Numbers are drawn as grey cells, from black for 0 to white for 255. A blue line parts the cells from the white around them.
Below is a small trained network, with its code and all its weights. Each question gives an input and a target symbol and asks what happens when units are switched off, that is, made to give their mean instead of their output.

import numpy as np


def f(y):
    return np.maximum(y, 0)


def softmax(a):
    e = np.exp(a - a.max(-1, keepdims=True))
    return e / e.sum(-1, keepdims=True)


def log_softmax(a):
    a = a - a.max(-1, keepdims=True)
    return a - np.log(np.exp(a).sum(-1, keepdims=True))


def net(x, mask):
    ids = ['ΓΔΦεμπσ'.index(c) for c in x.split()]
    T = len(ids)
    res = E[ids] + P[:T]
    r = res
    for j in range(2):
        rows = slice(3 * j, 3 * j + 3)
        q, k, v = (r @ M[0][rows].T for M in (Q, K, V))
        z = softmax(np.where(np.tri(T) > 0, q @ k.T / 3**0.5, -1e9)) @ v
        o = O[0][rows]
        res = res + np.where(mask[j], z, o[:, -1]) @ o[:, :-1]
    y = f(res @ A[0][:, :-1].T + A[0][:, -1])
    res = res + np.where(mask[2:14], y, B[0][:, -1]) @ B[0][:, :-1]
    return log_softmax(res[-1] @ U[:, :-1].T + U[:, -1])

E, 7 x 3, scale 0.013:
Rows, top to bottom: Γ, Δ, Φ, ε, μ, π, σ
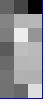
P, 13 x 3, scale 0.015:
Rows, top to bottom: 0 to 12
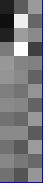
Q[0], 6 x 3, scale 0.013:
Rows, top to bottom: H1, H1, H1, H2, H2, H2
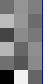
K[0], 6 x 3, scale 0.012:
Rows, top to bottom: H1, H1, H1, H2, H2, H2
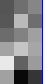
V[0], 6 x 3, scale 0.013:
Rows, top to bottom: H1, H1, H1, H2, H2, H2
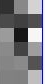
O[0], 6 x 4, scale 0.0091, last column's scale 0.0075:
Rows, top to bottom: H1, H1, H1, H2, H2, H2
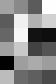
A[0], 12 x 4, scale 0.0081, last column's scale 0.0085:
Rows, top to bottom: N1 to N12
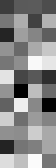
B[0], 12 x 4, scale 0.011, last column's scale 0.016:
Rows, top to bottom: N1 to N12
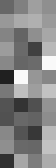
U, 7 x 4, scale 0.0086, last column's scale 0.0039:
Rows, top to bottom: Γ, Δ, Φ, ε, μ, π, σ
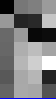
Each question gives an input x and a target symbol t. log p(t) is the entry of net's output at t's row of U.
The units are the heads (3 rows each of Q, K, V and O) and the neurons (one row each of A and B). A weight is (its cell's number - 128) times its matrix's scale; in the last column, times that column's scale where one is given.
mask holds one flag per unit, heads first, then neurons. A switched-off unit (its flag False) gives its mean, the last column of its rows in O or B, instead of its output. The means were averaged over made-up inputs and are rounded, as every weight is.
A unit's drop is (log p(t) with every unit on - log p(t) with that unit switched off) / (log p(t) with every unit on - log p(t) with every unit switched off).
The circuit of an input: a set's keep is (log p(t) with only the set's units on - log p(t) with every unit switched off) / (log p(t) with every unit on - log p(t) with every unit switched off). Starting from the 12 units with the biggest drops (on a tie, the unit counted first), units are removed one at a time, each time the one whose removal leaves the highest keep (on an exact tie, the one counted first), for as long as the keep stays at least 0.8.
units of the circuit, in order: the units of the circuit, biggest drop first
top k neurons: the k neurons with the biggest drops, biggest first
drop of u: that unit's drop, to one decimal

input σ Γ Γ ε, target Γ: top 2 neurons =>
(N12; N8)
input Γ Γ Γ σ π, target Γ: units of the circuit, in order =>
(N12; H1; N10)
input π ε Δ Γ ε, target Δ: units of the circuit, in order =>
(H1)
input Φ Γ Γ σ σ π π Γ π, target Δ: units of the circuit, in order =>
(N10; N5)
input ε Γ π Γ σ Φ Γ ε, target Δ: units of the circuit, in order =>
(N10; H1)
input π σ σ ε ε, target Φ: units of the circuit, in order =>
(H2; N6; H1)
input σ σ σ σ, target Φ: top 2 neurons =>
(N7; N9)
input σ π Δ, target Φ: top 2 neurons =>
(N8; N7)
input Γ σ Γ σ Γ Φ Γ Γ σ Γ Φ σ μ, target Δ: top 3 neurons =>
(N7; N10; N5)
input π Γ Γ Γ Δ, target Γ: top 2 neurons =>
(N12; N7)
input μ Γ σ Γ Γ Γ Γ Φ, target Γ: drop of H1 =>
0.1
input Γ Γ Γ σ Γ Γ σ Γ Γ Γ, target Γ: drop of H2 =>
0.4
